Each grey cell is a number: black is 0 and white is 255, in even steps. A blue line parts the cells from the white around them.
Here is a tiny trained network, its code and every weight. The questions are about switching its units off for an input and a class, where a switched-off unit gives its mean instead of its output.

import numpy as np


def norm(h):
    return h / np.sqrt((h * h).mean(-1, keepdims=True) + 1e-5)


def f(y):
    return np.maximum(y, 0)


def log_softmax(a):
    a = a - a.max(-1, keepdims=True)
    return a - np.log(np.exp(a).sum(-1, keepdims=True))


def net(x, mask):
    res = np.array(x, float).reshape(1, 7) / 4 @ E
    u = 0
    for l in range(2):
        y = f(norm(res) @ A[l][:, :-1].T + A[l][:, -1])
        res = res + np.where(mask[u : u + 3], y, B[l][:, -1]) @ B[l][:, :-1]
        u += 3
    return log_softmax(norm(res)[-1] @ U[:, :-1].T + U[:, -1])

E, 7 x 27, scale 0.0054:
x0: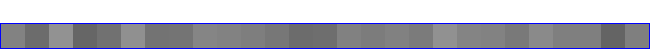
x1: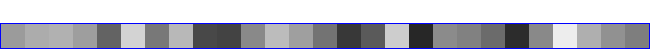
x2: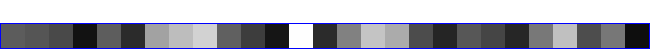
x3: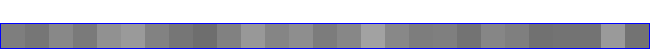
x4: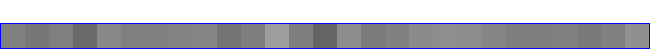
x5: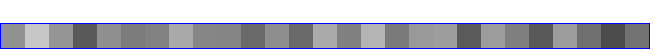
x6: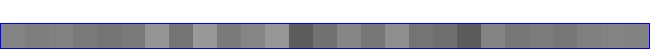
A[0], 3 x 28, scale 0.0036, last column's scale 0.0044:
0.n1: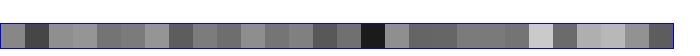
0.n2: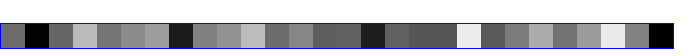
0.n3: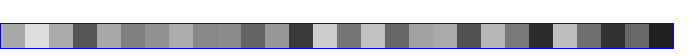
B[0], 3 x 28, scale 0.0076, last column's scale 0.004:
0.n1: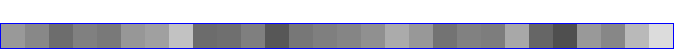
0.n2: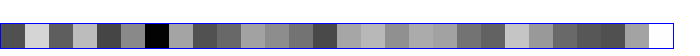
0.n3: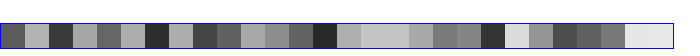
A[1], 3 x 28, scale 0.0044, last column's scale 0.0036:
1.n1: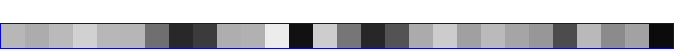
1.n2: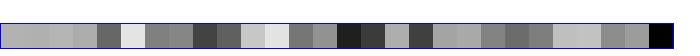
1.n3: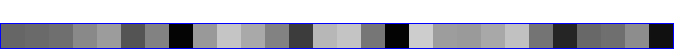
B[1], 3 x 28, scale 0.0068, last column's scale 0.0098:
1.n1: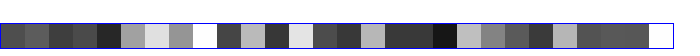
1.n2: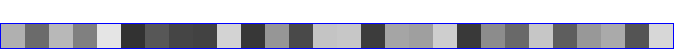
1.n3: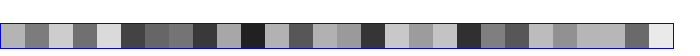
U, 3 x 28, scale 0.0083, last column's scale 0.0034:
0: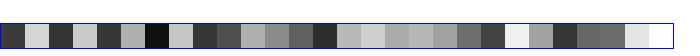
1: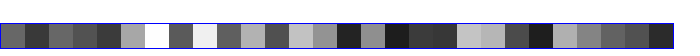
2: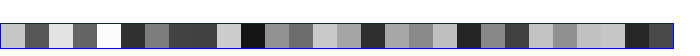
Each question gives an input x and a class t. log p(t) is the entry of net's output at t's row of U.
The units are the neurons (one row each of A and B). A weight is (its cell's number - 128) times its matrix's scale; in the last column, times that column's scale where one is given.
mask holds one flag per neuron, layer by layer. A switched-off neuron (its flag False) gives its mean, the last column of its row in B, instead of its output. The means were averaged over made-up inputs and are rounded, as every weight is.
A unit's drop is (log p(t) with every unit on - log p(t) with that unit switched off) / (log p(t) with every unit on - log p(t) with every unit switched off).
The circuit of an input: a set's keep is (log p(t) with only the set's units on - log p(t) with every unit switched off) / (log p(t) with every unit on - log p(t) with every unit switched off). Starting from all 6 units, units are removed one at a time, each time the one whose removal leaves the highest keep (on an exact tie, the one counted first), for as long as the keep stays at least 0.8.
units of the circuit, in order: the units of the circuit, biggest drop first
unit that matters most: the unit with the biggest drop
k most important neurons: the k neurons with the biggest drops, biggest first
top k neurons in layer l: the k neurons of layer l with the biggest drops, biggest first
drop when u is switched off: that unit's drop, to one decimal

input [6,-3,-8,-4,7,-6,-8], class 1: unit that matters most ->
1.n1
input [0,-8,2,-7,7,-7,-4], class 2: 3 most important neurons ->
(1.n3, 0.n3, 1.n1)
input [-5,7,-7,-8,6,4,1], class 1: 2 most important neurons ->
(1.n1, 1.n3)
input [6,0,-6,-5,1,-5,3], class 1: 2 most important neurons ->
(1.n1, 0.n3)
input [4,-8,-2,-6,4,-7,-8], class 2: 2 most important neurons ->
(1.n3, 0.n3)
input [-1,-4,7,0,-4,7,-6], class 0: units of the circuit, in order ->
(1.n1, 1.n3)
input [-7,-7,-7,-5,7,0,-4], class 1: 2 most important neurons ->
(1.n1, 1.n2)
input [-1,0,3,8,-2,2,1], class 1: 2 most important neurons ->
(1.n3, 1.n2)
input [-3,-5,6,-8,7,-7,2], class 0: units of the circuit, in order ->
(1.n1, 1.n3)
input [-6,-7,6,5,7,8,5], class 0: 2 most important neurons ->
(1.n1, 1.n2)
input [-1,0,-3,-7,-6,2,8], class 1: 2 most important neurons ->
(1.n1, 0.n2)
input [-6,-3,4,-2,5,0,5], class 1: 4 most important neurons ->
(1.n3, 1.n2, 0.n2, 0.n3)
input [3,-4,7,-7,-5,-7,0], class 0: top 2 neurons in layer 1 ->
(1.n1, 1.n3)
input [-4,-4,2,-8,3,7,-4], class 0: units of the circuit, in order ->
(0.n3)
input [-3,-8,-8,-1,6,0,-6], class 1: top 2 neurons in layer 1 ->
(1.n1, 1.n2)
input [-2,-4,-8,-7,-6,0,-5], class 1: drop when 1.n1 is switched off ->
1.5
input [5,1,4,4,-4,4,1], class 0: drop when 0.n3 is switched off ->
0.1
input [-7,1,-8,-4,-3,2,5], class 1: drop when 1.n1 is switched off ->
1.5
